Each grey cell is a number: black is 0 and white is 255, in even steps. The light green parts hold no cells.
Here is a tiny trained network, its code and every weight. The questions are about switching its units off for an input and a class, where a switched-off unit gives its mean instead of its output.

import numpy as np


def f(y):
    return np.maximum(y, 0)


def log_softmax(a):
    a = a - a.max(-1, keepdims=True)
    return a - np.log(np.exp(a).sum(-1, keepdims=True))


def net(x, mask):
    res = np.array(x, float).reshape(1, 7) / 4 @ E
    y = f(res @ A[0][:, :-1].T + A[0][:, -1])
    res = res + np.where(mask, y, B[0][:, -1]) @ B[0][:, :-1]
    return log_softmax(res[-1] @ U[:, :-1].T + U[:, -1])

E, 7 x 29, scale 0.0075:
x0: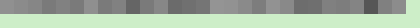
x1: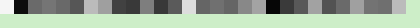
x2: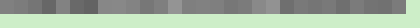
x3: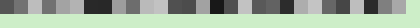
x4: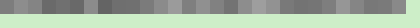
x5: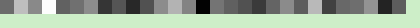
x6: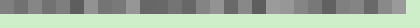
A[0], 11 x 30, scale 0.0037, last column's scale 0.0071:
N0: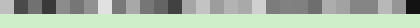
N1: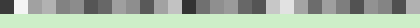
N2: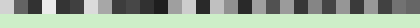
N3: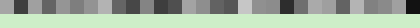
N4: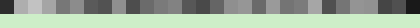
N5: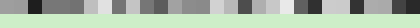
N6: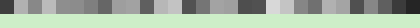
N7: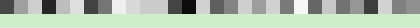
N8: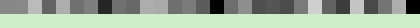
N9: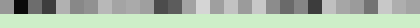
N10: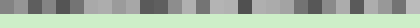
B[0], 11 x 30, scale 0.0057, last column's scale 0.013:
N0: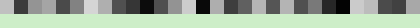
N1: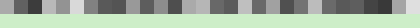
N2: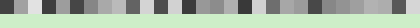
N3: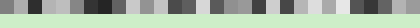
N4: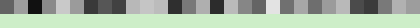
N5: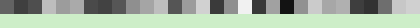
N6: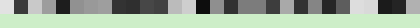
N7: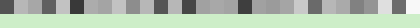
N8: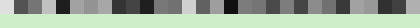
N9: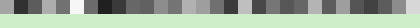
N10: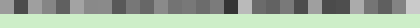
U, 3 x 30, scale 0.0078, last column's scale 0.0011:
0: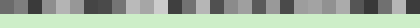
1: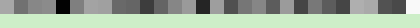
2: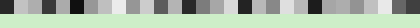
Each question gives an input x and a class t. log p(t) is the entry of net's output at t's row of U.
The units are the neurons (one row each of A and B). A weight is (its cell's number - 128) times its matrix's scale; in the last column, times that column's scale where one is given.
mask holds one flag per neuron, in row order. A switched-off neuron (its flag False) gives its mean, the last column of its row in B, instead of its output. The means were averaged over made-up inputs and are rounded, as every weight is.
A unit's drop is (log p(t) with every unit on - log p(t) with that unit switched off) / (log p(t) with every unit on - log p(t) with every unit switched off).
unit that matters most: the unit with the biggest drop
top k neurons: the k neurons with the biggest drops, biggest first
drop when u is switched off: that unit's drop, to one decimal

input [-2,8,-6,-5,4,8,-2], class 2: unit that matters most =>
N2
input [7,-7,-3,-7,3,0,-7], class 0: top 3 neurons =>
[N5; N1; N0]
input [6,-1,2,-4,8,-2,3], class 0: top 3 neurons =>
[N5; N6; N8]
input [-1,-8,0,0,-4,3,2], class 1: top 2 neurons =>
[N6; N5]
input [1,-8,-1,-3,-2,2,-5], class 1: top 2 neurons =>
[N6; N3]
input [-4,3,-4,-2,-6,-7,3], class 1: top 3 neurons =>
[N0; N1; N4]
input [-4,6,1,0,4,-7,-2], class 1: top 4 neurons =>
[N0; N5; N1; N4]
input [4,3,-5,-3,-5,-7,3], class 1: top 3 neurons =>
[N0; N1; N4]
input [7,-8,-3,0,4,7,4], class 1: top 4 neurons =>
[N6; N5; N3; N9]
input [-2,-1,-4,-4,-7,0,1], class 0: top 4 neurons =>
[N5; N0; N8; N6]
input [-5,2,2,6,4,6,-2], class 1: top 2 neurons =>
[N8; N5]
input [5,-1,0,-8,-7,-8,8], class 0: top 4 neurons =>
[N5; N9; N6; N8]
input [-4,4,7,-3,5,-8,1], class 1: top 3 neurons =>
[N0; N1; N4]
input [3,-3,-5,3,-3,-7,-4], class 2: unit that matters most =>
N7
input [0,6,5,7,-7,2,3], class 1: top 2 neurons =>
[N8; N5]
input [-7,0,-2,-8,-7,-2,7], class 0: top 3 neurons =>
[N5; N6; N8]
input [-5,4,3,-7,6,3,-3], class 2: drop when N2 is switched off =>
0.8
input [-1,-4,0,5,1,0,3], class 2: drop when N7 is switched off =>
0.7
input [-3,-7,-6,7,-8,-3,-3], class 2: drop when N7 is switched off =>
1.1
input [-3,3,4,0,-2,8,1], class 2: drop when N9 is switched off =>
0.1
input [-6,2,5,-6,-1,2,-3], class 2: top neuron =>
[N2]
